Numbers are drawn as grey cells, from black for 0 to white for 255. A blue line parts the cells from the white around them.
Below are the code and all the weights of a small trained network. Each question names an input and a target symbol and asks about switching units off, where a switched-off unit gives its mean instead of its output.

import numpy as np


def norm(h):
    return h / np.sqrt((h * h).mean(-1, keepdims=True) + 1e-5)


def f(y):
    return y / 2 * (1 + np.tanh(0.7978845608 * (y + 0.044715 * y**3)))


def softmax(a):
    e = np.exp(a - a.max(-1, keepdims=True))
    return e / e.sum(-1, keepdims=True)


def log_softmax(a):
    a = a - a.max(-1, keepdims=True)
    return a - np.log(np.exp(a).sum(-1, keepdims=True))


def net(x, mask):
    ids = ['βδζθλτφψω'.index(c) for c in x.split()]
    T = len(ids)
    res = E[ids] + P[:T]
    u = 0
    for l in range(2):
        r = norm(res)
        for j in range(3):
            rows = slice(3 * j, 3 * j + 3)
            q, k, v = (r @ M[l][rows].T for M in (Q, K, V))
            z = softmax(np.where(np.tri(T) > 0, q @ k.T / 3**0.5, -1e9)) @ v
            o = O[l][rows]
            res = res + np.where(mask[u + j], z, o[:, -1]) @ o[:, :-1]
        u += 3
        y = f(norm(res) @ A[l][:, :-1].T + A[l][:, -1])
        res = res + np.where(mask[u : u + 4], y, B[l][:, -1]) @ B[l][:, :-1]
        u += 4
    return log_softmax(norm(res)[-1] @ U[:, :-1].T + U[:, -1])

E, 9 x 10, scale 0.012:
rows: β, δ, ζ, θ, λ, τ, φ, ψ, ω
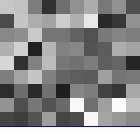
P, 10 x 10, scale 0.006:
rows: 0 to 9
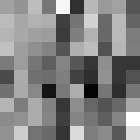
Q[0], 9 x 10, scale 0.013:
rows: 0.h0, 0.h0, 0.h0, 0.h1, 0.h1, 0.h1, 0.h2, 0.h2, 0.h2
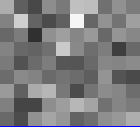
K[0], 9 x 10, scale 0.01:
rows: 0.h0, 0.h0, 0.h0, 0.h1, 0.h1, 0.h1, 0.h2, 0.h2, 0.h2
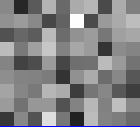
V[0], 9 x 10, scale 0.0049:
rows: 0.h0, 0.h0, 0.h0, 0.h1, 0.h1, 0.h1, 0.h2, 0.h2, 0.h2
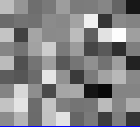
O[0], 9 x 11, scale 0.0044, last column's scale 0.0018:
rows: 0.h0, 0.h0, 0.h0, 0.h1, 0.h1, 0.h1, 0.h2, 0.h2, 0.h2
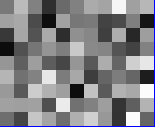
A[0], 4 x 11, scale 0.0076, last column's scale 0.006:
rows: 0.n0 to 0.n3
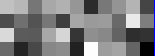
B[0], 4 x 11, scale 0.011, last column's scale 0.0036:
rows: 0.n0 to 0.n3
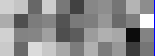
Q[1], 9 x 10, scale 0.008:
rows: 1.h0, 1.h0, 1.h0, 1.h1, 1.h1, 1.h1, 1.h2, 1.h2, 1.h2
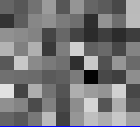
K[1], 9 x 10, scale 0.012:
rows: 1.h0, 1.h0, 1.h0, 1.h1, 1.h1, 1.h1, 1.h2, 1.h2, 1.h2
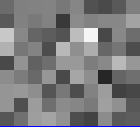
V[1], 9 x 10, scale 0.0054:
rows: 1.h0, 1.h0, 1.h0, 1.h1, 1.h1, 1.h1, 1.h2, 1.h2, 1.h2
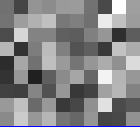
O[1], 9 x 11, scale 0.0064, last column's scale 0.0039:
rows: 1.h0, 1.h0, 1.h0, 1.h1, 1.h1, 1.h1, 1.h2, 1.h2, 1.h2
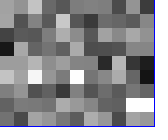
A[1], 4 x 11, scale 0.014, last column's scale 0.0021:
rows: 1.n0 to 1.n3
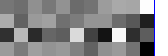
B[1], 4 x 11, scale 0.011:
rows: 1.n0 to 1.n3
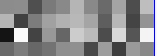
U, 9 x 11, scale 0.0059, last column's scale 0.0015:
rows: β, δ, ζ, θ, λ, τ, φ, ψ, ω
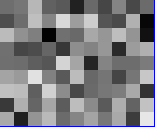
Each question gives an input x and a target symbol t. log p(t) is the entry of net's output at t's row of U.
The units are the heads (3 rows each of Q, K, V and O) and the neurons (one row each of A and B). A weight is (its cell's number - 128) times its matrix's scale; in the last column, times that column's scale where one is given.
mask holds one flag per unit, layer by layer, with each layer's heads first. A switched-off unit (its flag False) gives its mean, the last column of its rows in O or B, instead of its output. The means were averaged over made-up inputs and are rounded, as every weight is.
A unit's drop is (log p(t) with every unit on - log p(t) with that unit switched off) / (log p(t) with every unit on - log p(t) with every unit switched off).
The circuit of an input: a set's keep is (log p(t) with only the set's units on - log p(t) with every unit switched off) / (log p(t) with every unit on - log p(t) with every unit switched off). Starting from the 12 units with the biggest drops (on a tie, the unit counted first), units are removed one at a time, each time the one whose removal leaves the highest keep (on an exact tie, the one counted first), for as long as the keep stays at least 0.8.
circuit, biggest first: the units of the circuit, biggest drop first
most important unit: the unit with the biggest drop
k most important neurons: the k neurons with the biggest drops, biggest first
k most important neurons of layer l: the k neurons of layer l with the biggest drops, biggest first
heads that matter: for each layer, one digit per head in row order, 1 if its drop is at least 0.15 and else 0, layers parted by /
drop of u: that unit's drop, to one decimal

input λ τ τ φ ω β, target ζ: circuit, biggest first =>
[1.n2, 0.h0]
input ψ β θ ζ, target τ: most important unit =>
1.h1
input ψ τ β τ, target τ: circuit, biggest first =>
[1.h1, 1.n2]
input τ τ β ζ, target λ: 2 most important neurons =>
[1.n2, 1.n3]
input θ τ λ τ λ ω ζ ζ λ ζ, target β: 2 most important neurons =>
[1.n2, 0.n1]
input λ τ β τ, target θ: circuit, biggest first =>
[1.n2, 1.h1]
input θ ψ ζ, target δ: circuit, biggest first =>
[0.h2, 1.n2]
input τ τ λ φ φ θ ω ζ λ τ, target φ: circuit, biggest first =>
[1.n2, 0.h1, 0.n0]
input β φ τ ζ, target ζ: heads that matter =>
000 / 000
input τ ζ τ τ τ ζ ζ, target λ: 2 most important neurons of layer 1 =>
[1.n2, 1.n0]
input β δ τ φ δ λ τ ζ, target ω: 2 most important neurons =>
[1.n2, 1.n0]
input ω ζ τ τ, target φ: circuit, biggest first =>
[0.h1, 1.n2, 0.n0]
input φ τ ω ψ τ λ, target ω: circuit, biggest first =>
[1.n1, 1.n2]
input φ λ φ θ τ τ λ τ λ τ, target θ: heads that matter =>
000 / 000
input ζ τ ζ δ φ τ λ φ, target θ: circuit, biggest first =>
[1.n2]
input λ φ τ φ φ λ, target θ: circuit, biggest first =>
[0.h2, 1.n2, 1.h1]
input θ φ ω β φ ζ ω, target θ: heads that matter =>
001 / 000
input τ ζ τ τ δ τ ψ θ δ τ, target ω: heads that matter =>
000 / 011
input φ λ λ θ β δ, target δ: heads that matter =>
000 / 000
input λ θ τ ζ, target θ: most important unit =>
0.h2
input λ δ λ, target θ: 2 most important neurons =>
[1.n2, 0.n2]
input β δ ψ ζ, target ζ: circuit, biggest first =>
[1.n2, 0.h0]
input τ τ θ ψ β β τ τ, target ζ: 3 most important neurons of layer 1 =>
[1.n2, 1.n0, 1.n1]
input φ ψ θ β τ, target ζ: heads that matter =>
010 / 000
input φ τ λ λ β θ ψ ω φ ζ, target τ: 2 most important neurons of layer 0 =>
[0.n1, 0.n3]
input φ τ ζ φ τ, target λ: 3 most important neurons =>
[1.n2, 1.n0, 0.n1]
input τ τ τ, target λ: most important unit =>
1.h0
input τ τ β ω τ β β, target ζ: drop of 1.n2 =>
0.4
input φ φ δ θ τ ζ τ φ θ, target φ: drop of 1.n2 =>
0.2
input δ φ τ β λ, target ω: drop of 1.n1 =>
0.2
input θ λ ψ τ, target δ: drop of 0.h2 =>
0.7
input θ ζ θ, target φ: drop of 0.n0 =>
0.1
